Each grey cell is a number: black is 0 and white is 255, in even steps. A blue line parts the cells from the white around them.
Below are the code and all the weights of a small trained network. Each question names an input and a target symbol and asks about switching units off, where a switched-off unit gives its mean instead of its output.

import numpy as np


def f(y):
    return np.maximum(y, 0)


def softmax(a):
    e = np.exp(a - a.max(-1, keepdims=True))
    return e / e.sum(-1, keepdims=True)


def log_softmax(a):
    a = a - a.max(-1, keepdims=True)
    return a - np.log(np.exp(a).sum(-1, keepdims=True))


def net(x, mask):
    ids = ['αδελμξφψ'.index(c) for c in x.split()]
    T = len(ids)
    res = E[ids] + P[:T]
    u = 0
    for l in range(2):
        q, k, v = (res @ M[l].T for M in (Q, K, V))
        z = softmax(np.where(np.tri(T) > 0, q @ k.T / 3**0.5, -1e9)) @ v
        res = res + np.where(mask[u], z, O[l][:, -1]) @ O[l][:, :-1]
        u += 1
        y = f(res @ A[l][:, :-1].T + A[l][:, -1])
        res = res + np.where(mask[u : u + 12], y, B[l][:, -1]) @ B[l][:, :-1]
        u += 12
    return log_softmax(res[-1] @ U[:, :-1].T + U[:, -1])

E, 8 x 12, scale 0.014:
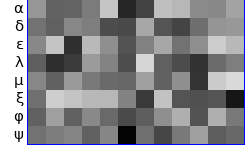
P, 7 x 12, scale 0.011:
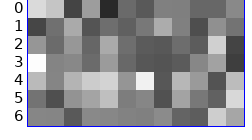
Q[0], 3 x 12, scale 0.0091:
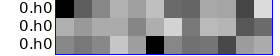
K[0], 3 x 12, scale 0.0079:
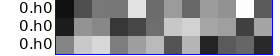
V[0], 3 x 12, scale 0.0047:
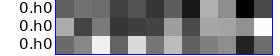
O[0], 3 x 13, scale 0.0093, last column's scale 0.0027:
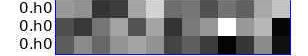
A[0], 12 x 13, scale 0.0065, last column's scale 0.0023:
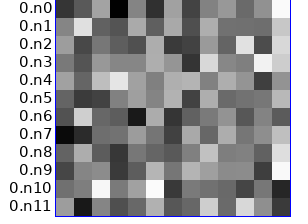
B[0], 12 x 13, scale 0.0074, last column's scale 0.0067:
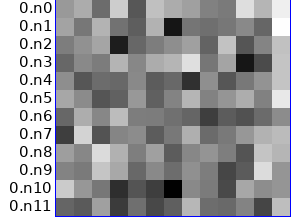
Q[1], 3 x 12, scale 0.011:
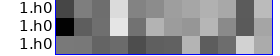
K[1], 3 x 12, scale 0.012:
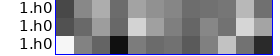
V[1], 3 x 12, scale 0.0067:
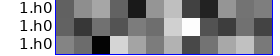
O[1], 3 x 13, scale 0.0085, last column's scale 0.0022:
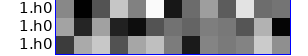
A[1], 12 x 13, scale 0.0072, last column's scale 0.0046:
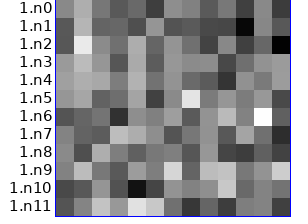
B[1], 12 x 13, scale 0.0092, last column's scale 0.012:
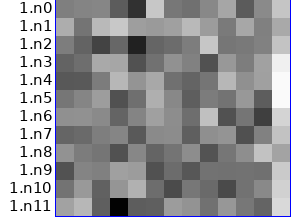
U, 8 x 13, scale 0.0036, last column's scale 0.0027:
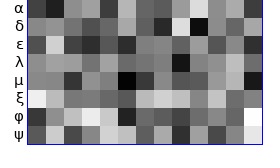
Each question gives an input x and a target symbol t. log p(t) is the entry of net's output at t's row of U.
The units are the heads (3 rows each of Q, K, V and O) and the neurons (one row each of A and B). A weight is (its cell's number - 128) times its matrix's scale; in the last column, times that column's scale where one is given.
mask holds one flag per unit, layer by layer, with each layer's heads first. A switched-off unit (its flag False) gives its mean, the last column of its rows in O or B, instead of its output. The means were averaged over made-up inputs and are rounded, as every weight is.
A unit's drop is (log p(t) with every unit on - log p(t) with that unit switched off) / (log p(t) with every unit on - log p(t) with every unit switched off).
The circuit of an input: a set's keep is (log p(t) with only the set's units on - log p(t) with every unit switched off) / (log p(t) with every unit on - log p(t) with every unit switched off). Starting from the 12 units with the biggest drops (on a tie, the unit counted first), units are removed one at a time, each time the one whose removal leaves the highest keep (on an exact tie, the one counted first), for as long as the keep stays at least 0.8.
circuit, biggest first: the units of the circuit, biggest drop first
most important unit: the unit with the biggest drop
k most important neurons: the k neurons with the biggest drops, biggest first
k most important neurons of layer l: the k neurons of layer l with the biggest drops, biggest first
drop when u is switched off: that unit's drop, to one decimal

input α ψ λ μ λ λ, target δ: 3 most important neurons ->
[0.n3, 1.n6, 0.n1]
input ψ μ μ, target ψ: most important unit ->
0.h0
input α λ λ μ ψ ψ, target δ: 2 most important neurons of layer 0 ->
[0.n3, 0.n1]
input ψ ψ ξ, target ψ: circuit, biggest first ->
[1.h0, 0.h0]
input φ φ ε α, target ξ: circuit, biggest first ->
[1.h0, 0.h0, 1.n4, 0.n8]
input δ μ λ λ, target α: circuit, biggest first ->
[1.h0, 0.h0]
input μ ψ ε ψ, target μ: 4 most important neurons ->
[0.n3, 0.n11, 1.n10, 0.n2]
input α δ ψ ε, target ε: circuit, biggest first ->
[1.h0, 1.n0]
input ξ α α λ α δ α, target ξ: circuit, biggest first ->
[1.h0, 0.h0]
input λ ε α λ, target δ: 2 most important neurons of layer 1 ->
[1.n6, 1.n3]
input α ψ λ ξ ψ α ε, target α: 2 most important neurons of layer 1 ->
[1.n4, 1.n2]
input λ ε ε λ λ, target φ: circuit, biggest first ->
[0.h0, 1.n9, 1.h0, 1.n11]
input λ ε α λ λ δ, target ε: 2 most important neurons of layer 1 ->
[1.n0, 1.n4]
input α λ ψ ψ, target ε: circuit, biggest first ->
[1.h0]
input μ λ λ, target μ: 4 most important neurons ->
[0.n11, 1.n10, 0.n3, 0.n2]
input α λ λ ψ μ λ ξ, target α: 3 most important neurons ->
[1.n4, 1.n2, 1.n0]
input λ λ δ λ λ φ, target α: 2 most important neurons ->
[0.n2, 0.n3]
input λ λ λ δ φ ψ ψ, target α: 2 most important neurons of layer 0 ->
[0.n2, 0.n5]
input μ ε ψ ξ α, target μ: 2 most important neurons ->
[0.n3, 0.n11]
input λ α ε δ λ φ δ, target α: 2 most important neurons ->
[0.n2, 0.n5]
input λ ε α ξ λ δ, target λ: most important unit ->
0.h0
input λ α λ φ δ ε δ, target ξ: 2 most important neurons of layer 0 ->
[0.n2, 0.n8]
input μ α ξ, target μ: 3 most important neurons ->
[0.n11, 0.n3, 1.n8]
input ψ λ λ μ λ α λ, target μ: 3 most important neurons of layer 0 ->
[0.n11, 0.n2, 0.n3]
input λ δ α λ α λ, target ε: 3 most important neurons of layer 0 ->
[0.n3, 0.n7, 0.n1]
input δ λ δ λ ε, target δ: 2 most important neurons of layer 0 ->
[0.n0, 0.n7]
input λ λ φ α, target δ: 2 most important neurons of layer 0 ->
[0.n1, 0.n8]
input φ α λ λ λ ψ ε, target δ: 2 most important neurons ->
[1.n6, 0.n1]
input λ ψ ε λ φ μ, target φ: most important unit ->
0.n3
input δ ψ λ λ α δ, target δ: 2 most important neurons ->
[1.n6, 0.n1]
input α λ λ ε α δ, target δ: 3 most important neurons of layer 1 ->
[1.n6, 1.n3, 1.n4]
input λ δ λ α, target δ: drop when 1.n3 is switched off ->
0.1
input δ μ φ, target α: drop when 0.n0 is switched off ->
0.0
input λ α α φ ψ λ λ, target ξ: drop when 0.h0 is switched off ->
0.2
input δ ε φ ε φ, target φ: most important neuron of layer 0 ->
[0.n2]
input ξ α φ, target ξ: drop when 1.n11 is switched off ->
-0.1
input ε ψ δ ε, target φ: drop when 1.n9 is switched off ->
0.3
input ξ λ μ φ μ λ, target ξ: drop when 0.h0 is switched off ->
0.4
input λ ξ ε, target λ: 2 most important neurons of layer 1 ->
[1.n11, 1.n4]
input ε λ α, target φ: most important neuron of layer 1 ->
[1.n9]
